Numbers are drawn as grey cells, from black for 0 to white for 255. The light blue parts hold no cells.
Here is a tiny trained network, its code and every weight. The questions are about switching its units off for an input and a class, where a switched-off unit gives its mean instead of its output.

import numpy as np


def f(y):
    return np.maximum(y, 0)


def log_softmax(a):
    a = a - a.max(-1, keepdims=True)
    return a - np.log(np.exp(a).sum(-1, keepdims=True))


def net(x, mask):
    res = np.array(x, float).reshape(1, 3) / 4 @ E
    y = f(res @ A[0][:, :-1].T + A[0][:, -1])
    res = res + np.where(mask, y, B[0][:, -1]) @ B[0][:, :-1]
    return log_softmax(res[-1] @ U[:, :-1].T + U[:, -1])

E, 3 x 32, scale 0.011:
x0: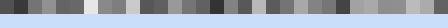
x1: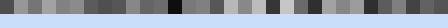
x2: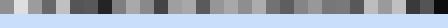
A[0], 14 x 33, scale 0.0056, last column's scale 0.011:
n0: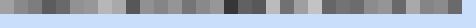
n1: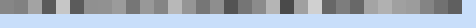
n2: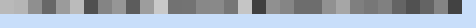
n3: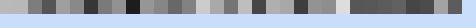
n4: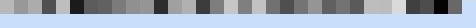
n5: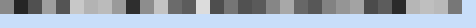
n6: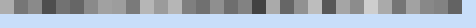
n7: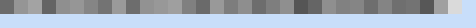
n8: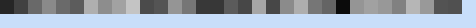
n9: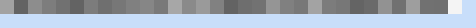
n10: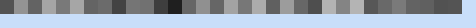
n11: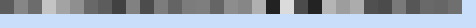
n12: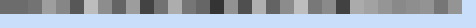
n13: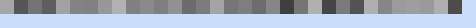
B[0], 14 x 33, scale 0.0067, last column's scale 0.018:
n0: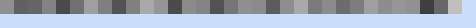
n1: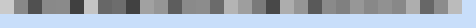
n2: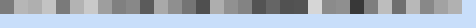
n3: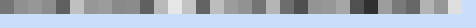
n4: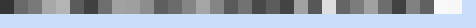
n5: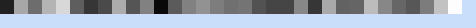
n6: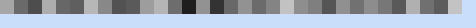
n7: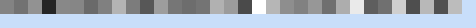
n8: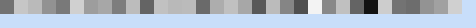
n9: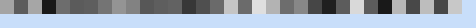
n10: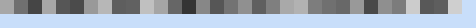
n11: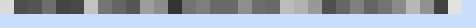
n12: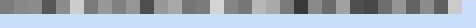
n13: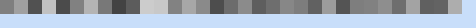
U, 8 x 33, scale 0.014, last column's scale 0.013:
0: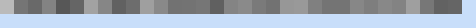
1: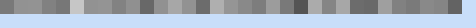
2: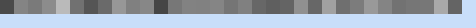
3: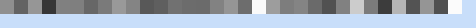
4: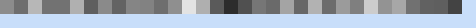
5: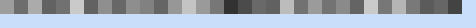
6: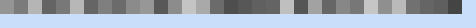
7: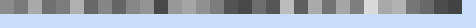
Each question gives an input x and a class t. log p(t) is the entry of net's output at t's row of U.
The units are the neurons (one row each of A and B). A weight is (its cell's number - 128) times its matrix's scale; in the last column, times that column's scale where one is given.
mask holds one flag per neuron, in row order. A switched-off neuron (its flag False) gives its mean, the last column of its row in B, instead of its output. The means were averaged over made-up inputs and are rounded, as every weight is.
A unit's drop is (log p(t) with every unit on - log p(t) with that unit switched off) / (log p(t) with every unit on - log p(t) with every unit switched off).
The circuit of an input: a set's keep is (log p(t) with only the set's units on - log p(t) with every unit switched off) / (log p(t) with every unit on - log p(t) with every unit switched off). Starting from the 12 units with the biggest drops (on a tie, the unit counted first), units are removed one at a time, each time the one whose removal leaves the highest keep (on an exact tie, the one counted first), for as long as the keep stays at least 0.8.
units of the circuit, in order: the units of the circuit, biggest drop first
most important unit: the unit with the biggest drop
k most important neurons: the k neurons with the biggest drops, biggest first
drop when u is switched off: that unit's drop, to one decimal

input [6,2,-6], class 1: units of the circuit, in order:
n8
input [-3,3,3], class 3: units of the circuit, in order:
n5, n8, n6
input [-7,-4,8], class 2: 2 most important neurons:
n4, n8
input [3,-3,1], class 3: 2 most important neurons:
n3, n10
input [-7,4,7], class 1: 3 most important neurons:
n3, n5, n2
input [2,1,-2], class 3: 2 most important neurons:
n4, n3
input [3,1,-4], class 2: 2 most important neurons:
n5, n3
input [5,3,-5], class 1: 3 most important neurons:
n8, n4, n12
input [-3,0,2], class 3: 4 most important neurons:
n8, n5, n7, n13
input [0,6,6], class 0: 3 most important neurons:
n11, n5, n10
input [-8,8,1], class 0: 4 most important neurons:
n11, n10, n8, n12
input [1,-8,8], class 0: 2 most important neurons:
n5, n6
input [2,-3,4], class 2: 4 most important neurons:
n4, n11, n7, n10
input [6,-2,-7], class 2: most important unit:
n5
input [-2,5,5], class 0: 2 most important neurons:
n5, n11
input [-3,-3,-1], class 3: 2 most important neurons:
n8, n10
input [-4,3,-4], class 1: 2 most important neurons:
n4, n3
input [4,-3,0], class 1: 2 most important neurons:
n8, n11
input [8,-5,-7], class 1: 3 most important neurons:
n8, n12, n4
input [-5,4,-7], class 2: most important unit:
n5
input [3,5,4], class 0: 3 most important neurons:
n5, n11, n10
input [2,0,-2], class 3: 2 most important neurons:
n4, n3
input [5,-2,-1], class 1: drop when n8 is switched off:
1.0
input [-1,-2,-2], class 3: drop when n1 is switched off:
0.0
